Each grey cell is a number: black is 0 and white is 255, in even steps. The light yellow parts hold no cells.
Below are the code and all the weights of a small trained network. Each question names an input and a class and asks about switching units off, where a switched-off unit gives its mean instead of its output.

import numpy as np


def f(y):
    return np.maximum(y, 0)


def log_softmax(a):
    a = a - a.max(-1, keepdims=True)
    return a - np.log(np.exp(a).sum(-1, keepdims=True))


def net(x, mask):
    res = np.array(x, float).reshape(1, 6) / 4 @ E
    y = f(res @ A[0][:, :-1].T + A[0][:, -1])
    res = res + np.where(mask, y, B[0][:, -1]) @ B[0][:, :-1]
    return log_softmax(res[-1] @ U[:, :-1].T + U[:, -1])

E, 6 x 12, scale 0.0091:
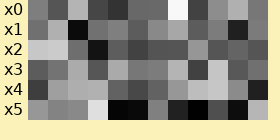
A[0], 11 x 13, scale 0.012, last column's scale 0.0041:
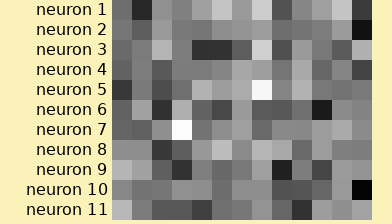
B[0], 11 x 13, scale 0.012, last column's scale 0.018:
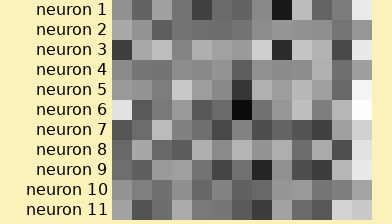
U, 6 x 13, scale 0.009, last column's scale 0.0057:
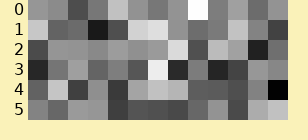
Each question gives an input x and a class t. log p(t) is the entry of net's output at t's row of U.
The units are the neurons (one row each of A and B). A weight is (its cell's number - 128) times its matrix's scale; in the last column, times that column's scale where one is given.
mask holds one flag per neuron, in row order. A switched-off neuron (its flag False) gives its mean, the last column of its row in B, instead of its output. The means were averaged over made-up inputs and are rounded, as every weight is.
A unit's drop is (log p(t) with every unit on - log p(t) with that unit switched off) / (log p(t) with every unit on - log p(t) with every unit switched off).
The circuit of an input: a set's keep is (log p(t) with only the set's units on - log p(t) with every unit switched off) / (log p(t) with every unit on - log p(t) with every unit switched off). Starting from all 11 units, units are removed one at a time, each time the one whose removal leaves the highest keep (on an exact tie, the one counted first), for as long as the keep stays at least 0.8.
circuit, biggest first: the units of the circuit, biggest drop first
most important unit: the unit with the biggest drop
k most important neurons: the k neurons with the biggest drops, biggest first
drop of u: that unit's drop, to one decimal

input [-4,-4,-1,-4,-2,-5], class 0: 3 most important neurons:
[neuron 3; neuron 9; neuron 8]
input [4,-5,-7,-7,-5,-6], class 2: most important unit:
neuron 8
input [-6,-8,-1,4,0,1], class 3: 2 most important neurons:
[neuron 6; neuron 5]
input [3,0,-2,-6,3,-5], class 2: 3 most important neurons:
[neuron 6; neuron 11; neuron 9]
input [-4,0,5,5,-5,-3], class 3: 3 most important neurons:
[neuron 6; neuron 5; neuron 9]
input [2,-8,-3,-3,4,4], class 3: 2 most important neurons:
[neuron 7; neuron 6]
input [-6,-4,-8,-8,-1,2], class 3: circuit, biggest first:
[neuron 7; neuron 5]
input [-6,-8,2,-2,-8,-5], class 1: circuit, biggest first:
[neuron 5; neuron 9]
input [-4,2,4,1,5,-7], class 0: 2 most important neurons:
[neuron 3; neuron 1]
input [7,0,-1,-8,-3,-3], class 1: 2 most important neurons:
[neuron 9; neuron 6]
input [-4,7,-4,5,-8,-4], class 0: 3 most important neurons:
[neuron 8; neuron 3; neuron 5]
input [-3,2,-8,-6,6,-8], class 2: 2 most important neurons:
[neuron 6; neuron 11]
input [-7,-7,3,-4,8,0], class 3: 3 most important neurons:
[neuron 6; neuron 5; neuron 1]
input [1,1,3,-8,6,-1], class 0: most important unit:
neuron 1
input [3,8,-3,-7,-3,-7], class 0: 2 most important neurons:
[neuron 3; neuron 8]
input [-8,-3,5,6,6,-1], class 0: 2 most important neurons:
[neuron 3; neuron 1]
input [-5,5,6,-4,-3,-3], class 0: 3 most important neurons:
[neuron 8; neuron 1; neuron 7]
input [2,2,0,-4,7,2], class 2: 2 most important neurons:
[neuron 3; neuron 9]
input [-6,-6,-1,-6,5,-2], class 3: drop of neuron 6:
0.3
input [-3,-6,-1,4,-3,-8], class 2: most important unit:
neuron 1
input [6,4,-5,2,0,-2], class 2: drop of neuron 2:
0.0
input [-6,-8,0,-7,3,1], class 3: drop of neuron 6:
0.3
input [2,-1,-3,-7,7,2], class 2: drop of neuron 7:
-0.1
